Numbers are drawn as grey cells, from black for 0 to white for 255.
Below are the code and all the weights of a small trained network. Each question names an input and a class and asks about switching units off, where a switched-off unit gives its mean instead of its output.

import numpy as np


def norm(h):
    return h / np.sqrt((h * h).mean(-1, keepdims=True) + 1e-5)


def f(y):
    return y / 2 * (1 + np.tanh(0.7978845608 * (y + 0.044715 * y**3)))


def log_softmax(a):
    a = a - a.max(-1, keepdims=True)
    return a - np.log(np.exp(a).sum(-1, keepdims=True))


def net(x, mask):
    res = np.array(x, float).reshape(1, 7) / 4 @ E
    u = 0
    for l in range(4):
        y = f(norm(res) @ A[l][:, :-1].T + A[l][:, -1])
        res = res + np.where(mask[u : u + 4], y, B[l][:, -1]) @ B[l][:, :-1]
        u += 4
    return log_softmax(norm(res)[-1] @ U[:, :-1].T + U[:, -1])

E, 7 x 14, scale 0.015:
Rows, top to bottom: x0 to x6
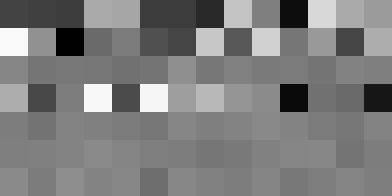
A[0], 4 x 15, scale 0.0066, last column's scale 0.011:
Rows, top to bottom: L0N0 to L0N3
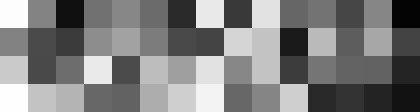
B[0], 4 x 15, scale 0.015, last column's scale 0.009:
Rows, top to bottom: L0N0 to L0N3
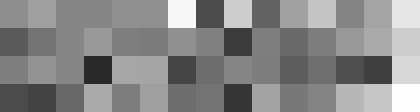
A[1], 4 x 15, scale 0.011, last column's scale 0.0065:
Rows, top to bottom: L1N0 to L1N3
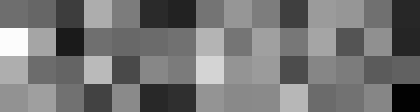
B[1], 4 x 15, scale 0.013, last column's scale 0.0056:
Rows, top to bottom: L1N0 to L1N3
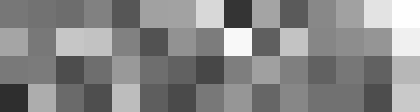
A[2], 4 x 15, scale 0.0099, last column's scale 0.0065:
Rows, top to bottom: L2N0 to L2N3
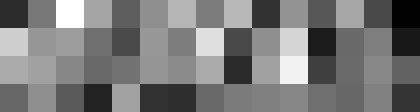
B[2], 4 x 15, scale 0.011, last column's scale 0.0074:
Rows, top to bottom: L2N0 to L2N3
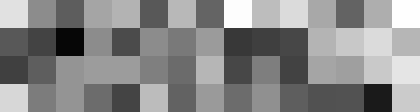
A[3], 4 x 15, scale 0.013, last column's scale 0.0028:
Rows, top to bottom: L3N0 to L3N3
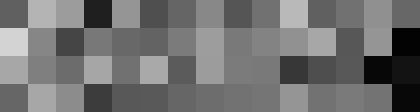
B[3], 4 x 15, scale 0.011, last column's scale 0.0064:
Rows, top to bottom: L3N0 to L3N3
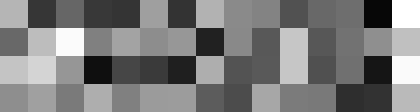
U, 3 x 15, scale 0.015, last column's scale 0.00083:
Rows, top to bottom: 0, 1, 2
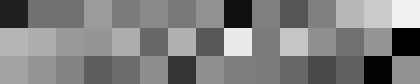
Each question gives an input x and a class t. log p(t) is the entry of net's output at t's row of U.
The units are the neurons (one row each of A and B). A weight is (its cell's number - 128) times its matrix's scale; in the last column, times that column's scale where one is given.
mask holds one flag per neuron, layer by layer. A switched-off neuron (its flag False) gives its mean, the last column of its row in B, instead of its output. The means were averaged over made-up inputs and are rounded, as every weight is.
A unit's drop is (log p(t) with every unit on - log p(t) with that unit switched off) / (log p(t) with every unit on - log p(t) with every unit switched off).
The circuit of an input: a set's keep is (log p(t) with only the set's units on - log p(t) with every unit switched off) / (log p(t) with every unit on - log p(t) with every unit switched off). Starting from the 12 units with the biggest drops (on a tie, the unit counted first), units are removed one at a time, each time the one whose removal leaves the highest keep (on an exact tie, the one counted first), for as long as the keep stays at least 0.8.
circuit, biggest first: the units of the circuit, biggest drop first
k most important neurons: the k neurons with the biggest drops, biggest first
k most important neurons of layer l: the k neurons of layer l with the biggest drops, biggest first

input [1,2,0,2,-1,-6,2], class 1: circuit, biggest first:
L0N0
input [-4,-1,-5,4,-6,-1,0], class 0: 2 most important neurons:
L0N3, L2N3
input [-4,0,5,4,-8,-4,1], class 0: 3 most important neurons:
L0N3, L2N3, L3N0
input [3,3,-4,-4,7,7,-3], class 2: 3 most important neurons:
L0N3, L1N3, L3N0
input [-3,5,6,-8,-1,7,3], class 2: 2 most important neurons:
L3N0, L1N3
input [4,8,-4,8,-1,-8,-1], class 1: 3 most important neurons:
L0N0, L1N1, L2N3
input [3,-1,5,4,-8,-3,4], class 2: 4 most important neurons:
L0N3, L3N2, L0N2, L2N2
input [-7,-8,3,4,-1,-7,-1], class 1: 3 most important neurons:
L2N0, L1N0, L0N1
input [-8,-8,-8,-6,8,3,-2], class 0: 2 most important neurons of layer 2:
L2N2, L2N1
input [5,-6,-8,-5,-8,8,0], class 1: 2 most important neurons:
L0N3, L0N2
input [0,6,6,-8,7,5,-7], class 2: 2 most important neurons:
L1N3, L3N0
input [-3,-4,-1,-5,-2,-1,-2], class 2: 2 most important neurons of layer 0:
L0N0, L0N3
